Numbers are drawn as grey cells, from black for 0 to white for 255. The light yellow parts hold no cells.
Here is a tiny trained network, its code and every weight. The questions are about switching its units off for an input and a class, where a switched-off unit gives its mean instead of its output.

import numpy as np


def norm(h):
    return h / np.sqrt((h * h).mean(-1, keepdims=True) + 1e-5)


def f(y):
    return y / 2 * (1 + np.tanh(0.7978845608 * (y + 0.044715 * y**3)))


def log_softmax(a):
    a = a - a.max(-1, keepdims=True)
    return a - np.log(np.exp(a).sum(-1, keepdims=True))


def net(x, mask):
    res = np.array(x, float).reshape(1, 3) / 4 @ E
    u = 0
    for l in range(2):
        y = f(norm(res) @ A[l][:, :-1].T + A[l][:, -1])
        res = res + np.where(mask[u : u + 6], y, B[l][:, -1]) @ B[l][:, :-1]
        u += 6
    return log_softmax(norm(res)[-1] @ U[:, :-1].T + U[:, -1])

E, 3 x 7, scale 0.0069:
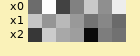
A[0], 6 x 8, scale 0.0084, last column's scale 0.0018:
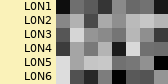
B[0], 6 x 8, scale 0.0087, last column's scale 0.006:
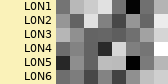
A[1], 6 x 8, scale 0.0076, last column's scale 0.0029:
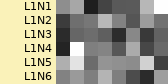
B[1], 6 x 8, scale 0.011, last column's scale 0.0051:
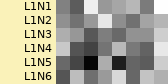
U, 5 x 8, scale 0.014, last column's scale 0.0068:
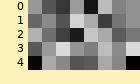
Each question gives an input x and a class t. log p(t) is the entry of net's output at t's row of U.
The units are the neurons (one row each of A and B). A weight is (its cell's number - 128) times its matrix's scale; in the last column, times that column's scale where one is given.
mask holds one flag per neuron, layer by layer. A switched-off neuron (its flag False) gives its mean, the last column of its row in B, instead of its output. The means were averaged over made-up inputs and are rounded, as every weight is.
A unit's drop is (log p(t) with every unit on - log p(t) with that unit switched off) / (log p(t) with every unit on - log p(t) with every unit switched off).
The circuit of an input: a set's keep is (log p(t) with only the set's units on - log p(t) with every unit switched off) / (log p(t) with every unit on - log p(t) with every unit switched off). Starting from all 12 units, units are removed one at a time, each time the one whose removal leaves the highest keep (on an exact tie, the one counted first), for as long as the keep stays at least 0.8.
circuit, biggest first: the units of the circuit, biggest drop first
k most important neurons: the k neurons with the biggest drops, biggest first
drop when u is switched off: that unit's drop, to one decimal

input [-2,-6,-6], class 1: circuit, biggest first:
L0N1, L0N4
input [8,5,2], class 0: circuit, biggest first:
L1N5
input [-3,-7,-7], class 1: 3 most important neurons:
L0N1, L0N4, L0N3
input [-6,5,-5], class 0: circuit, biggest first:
L0N6, L0N4
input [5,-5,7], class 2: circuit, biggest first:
L1N4, L0N4
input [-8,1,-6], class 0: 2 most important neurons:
L0N4, L0N6
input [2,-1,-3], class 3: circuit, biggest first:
L0N2, L1N4
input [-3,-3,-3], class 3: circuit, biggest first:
L1N5, L1N4
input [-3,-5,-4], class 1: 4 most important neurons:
L0N1, L0N3, L0N4, L1N1
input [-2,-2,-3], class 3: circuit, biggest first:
L0N2, L1N5, L1N4, L1N1
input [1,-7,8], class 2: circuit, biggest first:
L0N4, L1N4
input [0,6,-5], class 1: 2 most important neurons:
L0N5, L0N4
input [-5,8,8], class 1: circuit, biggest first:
L0N5, L1N6
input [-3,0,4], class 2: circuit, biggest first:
L0N4
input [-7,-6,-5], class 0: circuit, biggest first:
L0N4, L0N6
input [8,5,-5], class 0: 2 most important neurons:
L1N5, L0N4
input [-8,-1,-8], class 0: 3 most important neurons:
L0N4, L0N6, L1N4
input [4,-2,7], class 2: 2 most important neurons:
L0N4, L1N4
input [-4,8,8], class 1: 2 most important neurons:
L0N5, L1N6
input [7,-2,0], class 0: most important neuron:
L1N5
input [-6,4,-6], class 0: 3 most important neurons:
L0N4, L0N6, L1N4
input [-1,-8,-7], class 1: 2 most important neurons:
L0N1, L0N4
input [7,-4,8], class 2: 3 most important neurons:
L1N4, L0N4, L0N6
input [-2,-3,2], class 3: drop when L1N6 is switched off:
-0.1
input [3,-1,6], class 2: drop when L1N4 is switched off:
0.2
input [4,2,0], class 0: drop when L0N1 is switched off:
0.1
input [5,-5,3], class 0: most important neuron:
L0N5
